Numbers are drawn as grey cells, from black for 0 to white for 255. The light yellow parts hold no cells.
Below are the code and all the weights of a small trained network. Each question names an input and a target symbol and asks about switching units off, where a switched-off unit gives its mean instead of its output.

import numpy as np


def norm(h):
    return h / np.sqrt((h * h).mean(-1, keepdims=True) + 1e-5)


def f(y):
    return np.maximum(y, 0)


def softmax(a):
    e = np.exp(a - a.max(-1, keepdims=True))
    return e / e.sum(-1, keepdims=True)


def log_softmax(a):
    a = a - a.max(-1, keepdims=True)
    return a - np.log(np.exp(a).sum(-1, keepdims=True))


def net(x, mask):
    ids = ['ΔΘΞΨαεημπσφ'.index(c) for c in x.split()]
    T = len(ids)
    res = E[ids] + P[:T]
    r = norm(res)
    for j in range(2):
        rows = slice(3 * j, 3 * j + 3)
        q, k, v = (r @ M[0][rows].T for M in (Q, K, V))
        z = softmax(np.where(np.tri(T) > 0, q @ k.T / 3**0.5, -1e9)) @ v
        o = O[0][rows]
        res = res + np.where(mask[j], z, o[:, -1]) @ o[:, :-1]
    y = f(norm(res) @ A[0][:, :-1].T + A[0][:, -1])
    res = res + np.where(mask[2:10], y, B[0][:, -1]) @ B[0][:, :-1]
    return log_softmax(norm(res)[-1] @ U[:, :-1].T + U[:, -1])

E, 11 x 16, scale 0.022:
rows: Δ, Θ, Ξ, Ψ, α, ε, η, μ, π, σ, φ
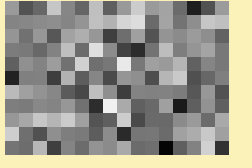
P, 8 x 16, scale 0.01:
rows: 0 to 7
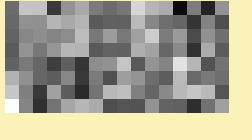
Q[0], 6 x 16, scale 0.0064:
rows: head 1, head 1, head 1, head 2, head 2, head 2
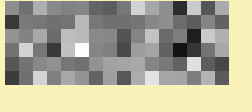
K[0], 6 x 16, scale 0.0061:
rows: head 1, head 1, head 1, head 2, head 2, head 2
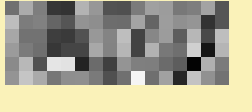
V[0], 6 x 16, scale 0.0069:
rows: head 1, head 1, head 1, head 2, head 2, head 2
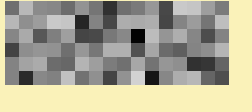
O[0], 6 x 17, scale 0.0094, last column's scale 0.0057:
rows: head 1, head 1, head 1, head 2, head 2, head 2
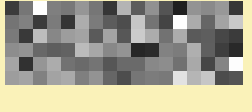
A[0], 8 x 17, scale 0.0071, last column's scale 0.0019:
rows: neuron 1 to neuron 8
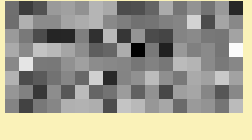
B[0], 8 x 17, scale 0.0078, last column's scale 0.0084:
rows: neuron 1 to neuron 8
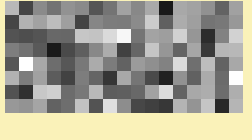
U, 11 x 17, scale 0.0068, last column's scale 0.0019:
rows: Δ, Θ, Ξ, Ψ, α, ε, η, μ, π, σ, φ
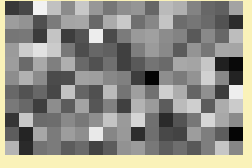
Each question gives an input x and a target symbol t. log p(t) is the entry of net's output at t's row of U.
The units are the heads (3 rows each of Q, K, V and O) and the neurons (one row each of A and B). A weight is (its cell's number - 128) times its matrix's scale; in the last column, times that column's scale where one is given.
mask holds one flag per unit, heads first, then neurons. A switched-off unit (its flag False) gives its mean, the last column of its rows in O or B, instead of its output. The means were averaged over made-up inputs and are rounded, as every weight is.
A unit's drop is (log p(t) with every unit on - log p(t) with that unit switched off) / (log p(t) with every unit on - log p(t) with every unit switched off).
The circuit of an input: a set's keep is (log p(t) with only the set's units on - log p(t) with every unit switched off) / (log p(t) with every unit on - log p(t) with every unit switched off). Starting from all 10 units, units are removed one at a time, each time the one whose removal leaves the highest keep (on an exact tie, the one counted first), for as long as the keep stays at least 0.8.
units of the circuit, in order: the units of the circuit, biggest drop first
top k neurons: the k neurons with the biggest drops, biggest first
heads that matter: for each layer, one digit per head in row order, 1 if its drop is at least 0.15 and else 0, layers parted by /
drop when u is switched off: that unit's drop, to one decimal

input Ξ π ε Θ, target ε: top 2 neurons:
(neuron 8; neuron 6)
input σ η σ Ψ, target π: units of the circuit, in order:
(head 2)
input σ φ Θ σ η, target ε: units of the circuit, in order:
(head 1; head 2)
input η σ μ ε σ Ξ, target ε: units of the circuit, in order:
(neuron 8; neuron 6)
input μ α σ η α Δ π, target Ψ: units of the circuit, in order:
(neuron 3; neuron 2)
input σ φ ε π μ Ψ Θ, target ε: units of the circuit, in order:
(neuron 8; head 2)
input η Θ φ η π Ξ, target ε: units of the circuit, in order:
(head 1; neuron 8)
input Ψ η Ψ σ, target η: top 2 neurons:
(neuron 6; neuron 3)
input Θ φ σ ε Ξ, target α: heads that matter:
01
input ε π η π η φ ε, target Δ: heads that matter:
11
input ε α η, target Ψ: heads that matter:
10
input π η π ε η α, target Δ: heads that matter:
10
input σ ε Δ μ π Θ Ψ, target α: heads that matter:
00
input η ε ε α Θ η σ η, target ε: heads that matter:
11
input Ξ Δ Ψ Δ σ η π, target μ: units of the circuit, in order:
(neuron 4)
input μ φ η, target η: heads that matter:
10
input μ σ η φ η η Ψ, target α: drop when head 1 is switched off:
0.2
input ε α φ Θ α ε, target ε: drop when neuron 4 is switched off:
0.0
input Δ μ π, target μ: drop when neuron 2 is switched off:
-0.2
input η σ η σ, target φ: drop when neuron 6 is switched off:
0.1
